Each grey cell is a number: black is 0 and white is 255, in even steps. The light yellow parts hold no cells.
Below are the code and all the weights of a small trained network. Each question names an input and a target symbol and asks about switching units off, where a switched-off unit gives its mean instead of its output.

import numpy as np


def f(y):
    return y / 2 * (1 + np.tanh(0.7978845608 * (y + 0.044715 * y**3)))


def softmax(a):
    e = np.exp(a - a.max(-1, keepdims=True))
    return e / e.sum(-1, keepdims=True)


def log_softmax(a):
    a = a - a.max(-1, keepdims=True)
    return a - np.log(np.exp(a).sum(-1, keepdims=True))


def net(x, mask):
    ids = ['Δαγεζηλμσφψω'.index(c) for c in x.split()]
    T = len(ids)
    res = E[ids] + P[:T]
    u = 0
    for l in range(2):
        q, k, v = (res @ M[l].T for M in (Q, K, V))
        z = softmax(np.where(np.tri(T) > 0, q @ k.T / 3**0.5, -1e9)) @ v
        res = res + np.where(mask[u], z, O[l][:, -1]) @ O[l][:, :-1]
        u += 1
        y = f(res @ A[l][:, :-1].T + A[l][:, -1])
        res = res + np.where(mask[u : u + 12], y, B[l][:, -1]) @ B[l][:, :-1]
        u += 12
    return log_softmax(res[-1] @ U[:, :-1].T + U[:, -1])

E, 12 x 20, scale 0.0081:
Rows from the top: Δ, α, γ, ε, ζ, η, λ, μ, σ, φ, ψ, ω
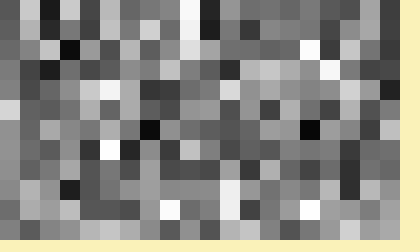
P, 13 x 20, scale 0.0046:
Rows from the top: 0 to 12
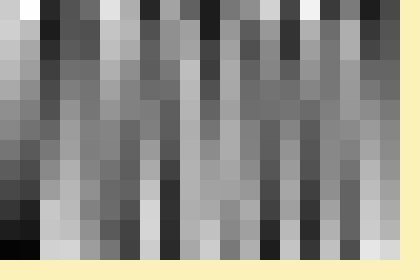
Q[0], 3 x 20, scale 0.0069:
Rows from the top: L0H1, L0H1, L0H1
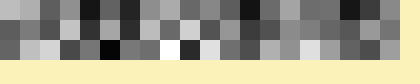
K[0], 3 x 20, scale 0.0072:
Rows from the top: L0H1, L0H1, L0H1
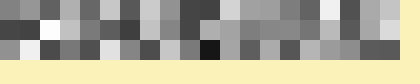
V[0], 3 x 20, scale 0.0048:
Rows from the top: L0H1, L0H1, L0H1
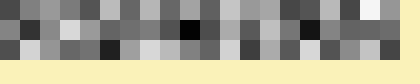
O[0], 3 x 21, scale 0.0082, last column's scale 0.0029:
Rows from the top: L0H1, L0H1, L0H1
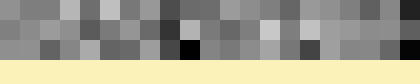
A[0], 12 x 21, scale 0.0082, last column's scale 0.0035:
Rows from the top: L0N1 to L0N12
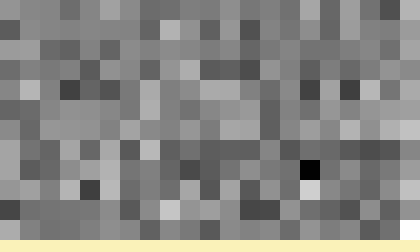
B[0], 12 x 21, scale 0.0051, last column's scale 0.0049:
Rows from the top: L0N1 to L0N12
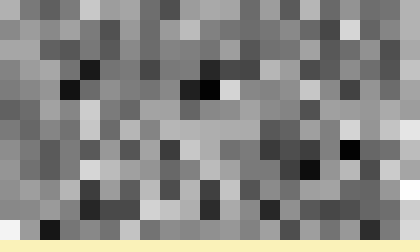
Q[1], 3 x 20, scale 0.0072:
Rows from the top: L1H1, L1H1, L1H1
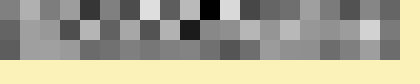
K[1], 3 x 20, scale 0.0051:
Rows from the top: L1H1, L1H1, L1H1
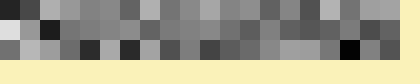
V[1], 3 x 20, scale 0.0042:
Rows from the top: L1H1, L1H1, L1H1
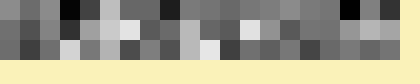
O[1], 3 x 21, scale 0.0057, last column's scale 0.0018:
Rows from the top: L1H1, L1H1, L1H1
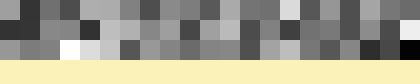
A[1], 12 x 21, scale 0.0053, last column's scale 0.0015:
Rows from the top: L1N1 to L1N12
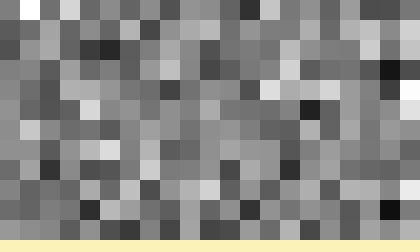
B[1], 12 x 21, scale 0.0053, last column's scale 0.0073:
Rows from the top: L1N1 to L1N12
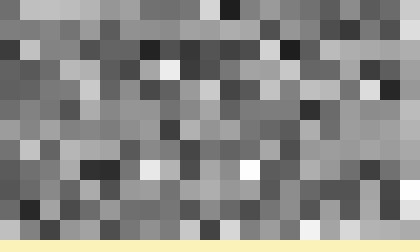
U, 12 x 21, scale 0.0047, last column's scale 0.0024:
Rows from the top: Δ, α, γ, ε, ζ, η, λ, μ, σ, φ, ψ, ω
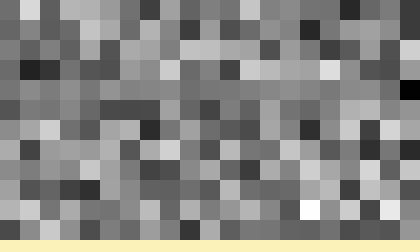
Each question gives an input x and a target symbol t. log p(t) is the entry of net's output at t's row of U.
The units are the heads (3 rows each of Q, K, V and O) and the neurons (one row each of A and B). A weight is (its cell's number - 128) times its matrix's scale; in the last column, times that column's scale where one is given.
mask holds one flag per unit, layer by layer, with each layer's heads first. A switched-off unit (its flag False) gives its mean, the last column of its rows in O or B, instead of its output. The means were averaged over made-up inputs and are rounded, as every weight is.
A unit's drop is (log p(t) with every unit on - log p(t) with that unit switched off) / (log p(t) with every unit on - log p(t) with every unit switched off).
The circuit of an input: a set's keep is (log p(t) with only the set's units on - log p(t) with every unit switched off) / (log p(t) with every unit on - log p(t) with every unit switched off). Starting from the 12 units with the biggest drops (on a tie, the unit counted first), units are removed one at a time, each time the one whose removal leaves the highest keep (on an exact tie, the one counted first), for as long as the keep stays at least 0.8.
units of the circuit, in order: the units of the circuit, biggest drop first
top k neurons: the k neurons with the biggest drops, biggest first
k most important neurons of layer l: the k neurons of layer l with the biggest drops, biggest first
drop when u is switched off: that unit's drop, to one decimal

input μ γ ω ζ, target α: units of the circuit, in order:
(L0H1, L0N9)
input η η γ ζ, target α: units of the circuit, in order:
(L0H1, L0N9, L1N6)
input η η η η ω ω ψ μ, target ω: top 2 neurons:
(L0N7, L0N8)
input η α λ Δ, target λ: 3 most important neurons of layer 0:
(L0N4, L0N2, L0N10)
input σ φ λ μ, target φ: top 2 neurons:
(L0N8, L0N4)
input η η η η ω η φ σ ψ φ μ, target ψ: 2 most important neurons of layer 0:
(L0N9, L0N3)
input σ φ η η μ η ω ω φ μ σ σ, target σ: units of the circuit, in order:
(L0H1, L1H1, L1N5, L0N11)
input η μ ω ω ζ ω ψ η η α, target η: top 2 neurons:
(L1N3, L0N12)
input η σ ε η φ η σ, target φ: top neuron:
(L0N8)
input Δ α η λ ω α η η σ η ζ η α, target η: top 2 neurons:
(L1N3, L0N11)
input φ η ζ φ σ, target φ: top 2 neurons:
(L0N5, L0N8)
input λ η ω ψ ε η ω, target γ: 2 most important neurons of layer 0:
(L0N7, L0N10)
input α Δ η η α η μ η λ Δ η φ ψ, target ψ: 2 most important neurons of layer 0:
(L0N11, L0N4)
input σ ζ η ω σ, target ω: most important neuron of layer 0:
(L0N8)
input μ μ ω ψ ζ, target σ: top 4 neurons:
(L1N5, L0N11, L0N1, L1N8)
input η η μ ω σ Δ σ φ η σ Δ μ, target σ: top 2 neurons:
(L1N5, L0N10)
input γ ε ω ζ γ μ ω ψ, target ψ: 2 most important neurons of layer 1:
(L1N11, L1N7)
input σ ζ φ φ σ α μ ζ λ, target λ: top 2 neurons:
(L0N9, L1N10)
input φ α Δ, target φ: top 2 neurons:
(L0N5, L0N8)
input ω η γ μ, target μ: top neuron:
(L0N12)
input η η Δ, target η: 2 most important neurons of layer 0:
(L0N11, L0N4)
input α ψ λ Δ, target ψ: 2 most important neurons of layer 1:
(L1N12, L1N9)
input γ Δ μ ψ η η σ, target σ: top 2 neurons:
(L1N5, L0N10)
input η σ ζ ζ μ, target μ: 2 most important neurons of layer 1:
(L1N4, L1N3)
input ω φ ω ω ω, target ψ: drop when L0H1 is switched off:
0.3
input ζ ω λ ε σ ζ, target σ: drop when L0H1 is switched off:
0.4
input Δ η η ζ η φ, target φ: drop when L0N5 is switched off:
0.3
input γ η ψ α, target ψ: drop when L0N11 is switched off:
0.0
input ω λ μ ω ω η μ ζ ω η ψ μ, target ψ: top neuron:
(L1N12)
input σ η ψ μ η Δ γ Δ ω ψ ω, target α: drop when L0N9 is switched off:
0.3
